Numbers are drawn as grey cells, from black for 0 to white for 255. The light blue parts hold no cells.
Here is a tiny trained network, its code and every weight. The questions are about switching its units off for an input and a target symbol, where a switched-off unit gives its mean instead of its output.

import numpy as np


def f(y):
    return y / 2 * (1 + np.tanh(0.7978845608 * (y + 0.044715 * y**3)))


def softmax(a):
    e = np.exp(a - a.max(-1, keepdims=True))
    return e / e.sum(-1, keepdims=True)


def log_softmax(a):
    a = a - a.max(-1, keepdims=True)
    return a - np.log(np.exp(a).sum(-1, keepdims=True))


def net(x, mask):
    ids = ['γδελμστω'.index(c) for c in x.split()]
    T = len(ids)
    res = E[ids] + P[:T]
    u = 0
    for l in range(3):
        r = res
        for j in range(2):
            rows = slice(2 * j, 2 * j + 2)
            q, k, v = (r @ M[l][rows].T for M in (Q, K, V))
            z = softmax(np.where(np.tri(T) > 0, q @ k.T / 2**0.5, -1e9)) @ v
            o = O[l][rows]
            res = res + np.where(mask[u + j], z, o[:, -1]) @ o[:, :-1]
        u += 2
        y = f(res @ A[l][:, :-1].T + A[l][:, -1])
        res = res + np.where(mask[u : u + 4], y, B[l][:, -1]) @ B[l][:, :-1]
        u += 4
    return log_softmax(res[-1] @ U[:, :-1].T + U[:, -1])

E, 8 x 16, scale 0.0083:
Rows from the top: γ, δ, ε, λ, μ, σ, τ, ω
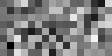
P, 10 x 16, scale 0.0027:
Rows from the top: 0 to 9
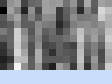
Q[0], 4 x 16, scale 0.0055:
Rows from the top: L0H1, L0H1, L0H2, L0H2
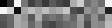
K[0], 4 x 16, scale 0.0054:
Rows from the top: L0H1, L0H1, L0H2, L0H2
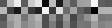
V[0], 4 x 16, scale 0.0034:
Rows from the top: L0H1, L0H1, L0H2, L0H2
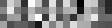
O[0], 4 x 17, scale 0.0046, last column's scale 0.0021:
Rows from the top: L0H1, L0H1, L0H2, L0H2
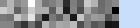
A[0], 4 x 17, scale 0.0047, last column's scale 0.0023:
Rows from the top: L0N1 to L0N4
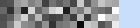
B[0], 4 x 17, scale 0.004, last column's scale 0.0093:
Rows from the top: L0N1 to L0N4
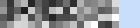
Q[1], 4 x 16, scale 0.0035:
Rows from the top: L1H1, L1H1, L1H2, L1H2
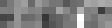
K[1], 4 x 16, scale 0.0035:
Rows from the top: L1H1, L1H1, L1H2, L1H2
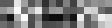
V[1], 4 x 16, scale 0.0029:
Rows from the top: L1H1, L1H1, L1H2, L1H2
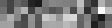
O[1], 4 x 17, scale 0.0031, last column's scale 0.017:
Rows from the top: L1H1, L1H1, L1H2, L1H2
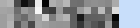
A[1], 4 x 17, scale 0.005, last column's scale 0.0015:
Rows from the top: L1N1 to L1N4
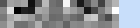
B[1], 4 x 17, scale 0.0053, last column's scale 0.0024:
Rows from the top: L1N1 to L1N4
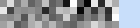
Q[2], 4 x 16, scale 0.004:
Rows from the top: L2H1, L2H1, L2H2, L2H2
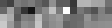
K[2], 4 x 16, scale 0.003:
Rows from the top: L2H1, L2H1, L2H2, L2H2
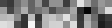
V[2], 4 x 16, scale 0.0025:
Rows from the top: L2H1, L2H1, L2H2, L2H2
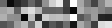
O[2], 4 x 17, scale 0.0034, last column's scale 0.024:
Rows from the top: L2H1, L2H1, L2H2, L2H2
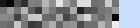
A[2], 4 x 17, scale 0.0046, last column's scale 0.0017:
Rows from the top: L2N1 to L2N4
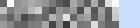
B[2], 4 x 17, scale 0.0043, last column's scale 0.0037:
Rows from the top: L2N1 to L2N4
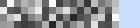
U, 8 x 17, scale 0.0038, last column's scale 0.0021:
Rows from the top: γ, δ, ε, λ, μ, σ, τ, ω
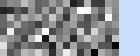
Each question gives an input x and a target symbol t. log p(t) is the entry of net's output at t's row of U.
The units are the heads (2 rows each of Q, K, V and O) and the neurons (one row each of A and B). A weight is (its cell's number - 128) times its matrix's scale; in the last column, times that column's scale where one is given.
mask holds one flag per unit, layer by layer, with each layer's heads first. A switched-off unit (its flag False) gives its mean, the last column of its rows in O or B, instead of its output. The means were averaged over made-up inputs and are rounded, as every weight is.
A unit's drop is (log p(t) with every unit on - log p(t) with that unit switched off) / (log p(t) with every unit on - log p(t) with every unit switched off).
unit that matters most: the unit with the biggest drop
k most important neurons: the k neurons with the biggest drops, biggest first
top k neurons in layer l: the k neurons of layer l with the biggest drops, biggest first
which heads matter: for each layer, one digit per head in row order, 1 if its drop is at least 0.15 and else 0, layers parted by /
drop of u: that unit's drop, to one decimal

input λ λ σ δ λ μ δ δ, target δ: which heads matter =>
10 / 00 / 10
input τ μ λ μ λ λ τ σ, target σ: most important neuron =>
[L1N4]
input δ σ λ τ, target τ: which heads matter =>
10 / 11 / 01
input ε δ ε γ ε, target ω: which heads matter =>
01 / 01 / 01
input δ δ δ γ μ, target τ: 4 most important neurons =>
[L1N2 L1N1 L0N3 L2N4]
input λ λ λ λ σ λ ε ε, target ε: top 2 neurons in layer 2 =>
[L2N1 L2N3]
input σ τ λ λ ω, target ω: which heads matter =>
10 / 01 / 00
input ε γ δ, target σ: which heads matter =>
01 / 01 / 11
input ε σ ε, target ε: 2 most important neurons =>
[L2N1 L1N2]
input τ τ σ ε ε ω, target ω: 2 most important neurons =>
[L1N3 L2N2]
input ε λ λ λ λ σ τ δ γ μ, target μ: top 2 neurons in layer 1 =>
[L1N4 L1N2]
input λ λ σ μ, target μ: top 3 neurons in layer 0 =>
[L0N1 L0N3 L0N4]
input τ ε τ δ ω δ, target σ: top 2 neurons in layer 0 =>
[L0N3 L0N4]
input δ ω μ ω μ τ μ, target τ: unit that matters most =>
L1N2
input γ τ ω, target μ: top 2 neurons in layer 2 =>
[L2N4 L2N1]
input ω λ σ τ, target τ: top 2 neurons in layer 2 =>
[L2N4 L2N3]
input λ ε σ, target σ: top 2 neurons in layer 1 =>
[L1N4 L1N3]
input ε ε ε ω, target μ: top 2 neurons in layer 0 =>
[L0N4 L0N3]
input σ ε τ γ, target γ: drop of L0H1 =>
0.5
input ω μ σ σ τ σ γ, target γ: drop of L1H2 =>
0.2
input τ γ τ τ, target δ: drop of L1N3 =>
0.0
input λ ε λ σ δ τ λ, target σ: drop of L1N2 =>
-0.1
